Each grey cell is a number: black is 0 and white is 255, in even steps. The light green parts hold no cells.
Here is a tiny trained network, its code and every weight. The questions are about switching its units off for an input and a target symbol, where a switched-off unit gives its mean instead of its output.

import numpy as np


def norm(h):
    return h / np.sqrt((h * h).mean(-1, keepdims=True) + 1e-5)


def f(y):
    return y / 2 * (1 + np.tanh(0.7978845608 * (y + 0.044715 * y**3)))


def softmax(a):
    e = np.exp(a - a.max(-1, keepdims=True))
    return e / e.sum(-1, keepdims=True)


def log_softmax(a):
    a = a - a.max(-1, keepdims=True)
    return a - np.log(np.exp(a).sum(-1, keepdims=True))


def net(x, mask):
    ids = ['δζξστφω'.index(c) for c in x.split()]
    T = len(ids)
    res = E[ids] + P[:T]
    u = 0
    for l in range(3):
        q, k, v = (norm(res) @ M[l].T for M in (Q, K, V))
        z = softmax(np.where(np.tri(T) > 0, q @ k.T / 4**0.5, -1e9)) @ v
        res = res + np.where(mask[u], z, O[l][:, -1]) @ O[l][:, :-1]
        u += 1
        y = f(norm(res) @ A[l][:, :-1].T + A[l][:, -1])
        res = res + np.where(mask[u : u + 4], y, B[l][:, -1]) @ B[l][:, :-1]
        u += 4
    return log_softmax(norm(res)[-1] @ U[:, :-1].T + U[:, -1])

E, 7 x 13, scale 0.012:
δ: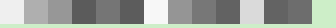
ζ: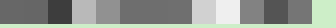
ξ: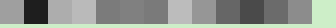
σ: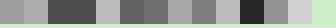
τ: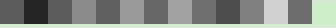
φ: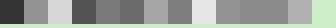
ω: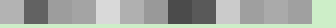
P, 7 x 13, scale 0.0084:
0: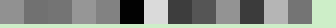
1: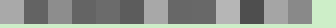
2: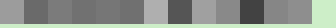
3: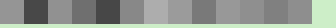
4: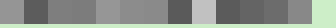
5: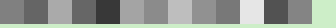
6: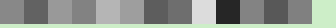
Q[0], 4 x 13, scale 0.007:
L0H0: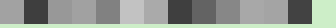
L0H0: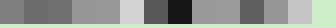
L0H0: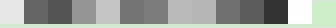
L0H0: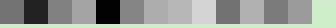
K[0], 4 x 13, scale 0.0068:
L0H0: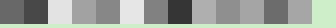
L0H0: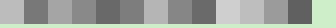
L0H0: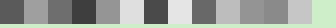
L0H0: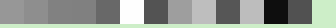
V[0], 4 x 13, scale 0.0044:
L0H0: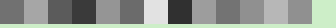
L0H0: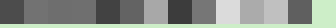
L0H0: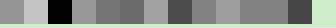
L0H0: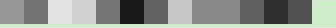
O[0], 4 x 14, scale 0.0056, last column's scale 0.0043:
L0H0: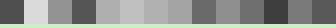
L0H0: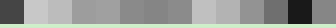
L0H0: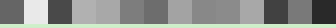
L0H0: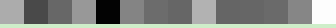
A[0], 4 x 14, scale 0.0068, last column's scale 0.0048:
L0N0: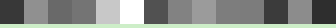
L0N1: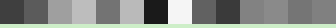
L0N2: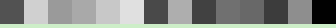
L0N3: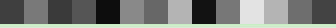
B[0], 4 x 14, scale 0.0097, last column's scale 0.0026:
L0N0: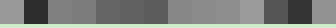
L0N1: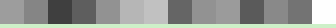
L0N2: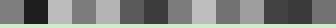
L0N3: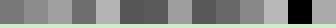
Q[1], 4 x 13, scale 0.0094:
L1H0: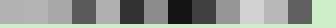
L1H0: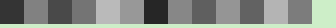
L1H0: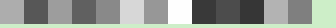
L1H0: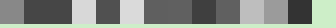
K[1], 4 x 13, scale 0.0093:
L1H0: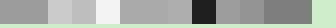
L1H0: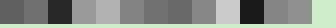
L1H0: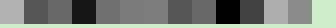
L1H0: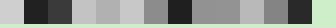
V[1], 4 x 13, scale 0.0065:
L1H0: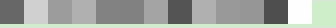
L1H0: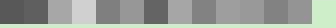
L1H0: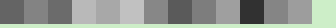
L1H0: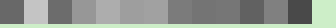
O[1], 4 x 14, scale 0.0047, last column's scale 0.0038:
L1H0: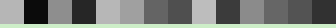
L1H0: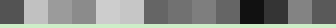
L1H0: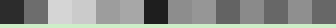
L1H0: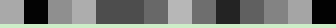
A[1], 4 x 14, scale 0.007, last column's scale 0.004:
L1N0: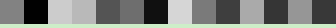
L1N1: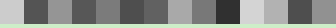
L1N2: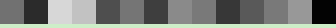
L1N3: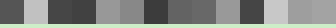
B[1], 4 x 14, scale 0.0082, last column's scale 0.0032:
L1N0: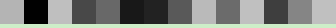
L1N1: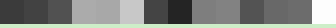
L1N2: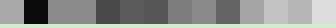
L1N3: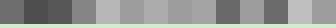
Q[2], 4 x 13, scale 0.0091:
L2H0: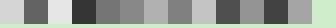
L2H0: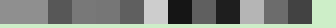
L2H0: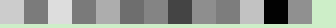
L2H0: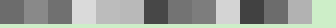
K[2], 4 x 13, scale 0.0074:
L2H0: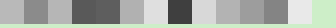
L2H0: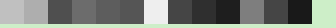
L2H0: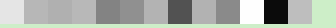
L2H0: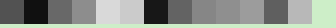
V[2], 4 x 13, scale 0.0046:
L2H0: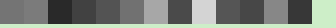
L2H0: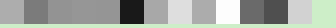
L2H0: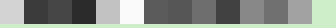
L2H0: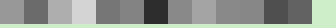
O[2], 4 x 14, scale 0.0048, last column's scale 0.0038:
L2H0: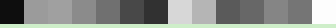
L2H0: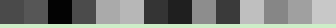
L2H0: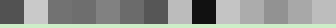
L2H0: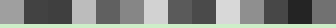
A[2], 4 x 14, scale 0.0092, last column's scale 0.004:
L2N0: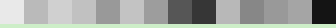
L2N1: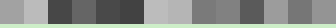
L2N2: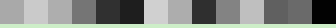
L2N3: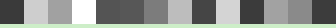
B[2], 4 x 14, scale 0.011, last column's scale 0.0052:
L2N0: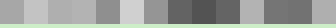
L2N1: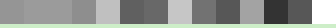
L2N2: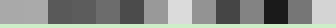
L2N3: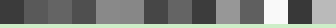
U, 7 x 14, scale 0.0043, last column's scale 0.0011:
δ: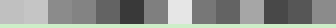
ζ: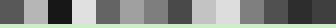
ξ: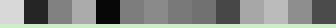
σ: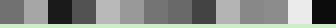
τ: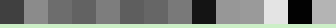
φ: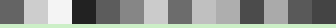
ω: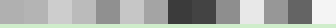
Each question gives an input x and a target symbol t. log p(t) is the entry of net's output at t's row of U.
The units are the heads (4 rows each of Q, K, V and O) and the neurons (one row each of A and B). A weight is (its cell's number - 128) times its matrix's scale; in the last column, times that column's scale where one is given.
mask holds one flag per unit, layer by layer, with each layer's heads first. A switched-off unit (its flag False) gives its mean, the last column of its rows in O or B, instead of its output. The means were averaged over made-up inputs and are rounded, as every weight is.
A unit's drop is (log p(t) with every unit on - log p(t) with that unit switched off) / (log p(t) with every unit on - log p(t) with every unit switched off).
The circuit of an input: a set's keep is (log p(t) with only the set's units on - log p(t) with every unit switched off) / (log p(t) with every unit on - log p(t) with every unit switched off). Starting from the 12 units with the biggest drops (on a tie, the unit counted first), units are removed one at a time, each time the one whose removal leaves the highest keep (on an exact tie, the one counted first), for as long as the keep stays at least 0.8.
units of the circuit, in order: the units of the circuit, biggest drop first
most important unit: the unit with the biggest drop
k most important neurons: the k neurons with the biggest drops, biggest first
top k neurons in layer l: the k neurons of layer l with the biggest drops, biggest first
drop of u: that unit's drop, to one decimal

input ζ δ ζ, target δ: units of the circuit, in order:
L0H0, L1H0, L1N1
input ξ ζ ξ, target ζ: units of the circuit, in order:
L2H0, L0H0, L1H0
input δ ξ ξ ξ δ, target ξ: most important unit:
L1N1
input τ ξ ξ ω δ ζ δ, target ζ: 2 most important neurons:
L1N1, L2N1
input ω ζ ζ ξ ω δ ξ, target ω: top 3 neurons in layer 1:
L1N2, L1N1, L1N3
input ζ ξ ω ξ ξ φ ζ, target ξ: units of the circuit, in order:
L0H0, L1H0, L1N2
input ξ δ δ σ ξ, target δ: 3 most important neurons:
L1N1, L0N1, L2N1
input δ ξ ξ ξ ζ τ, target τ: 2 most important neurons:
L0N3, L2N3
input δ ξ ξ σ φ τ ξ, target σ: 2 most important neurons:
L0N1, L1N3
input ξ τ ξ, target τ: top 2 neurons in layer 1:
L1N0, L1N3
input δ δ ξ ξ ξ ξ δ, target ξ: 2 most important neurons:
L1N1, L2N3
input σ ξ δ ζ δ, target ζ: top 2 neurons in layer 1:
L1N1, L1N2
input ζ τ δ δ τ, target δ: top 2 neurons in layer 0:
L0N1, L0N0
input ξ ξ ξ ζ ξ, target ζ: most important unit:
L0H0
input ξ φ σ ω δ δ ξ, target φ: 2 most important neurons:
L0N1, L1N1
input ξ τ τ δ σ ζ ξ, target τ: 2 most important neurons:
L2N3, L0N3
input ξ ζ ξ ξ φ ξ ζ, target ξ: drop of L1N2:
0.1
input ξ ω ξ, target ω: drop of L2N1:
0.0
